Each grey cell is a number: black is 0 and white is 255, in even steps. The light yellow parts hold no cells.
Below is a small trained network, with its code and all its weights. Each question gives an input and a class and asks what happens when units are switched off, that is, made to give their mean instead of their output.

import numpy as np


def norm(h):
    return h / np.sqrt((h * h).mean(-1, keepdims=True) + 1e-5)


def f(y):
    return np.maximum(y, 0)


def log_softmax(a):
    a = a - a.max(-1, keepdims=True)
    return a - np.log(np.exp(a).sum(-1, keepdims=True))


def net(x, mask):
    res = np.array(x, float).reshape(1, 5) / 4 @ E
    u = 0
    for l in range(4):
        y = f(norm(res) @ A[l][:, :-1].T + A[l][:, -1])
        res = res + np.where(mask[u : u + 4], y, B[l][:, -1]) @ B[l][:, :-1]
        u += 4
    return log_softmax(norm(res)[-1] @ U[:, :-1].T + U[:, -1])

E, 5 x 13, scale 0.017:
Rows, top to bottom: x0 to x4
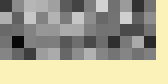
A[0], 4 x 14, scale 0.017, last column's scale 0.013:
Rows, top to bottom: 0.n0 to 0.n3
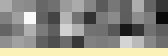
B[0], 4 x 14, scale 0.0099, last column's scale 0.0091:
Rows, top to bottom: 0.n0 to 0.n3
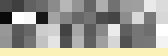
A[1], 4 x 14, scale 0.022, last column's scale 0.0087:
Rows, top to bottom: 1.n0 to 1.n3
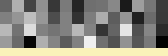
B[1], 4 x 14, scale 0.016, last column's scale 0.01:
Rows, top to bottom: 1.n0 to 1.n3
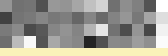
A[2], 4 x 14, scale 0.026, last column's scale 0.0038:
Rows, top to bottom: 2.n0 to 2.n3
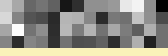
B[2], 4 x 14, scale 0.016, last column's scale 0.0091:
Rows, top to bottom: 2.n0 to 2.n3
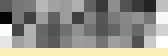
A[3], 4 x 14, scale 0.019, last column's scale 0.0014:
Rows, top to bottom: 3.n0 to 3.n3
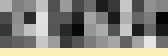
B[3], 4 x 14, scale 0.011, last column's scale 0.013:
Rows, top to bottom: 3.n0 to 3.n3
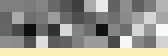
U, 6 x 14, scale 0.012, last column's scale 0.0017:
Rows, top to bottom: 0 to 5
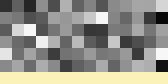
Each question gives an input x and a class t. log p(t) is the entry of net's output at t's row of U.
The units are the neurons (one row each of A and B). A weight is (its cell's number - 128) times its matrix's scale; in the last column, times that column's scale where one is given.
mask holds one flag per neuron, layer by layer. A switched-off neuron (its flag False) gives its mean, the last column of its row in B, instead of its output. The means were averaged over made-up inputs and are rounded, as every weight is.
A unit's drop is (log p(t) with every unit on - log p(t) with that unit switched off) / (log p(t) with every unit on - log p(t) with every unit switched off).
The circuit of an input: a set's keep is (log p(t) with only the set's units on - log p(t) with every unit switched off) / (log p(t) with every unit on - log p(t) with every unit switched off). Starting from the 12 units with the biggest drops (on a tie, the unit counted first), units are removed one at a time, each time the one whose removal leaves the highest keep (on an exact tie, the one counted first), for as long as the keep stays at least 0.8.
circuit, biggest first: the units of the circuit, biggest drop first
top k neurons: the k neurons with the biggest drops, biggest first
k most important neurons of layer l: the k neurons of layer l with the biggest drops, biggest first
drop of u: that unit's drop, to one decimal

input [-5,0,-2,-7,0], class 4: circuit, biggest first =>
(2.n2)
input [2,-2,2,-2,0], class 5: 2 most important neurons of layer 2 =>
(2.n0, 2.n1)
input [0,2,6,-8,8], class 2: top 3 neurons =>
(1.n3, 0.n1, 2.n3)
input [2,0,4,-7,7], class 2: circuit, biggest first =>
(1.n3, 0.n1)
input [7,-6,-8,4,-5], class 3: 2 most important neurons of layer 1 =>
(1.n2, 1.n3)
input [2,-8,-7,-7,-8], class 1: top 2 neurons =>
(1.n0, 1.n3)
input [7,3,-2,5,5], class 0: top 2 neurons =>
(3.n2, 1.n1)
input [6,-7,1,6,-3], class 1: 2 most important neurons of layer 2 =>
(2.n1, 2.n3)
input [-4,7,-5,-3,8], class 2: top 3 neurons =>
(1.n3, 0.n1, 1.n0)
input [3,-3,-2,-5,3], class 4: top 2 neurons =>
(2.n2, 1.n2)
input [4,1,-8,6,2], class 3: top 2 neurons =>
(2.n0, 0.n3)
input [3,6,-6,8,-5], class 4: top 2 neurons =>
(2.n3, 1.n0)
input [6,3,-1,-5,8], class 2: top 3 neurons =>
(1.n3, 0.n1, 2.n1)
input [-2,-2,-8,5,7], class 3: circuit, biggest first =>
(2.n0)
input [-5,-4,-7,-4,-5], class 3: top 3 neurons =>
(2.n0, 0.n3, 1.n3)
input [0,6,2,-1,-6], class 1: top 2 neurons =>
(1.n2, 1.n3)
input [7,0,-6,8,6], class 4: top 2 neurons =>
(2.n3, 2.n1)
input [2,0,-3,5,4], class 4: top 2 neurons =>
(2.n3, 3.n0)
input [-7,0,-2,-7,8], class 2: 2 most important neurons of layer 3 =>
(3.n2, 3.n3)
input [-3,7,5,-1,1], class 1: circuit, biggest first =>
(1.n2)
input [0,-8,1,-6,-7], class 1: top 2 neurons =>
(1.n0, 1.n3)
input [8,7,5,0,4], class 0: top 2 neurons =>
(1.n1, 3.n2)
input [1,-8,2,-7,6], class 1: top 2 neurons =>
(1.n0, 2.n3)
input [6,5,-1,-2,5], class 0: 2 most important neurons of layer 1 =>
(1.n1, 1.n0)
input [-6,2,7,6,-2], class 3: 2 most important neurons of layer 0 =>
(0.n2, 0.n1)
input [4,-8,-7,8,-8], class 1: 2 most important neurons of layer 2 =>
(2.n2, 2.n0)
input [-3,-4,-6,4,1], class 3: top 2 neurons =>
(0.n3, 2.n0)
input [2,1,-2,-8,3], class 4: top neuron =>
(2.n2)
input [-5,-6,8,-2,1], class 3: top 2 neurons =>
(0.n2, 1.n2)
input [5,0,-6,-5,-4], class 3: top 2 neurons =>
(0.n3, 2.n0)
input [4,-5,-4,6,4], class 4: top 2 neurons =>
(2.n3, 1.n2)
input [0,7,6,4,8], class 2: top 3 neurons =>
(1.n3, 0.n1, 1.n0)
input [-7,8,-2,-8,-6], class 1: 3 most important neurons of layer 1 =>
(1.n2, 1.n3, 1.n1)
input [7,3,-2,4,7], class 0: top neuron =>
(3.n2)
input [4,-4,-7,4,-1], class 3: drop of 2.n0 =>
0.1
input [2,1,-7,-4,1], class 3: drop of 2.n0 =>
0.1
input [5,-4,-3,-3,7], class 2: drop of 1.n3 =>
1.1
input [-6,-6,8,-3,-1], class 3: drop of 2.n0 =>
-0.1
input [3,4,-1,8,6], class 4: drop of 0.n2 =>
0.0
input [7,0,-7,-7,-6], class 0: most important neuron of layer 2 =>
(2.n3)
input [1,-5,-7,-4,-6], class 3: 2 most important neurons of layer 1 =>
(1.n3, 1.n2)
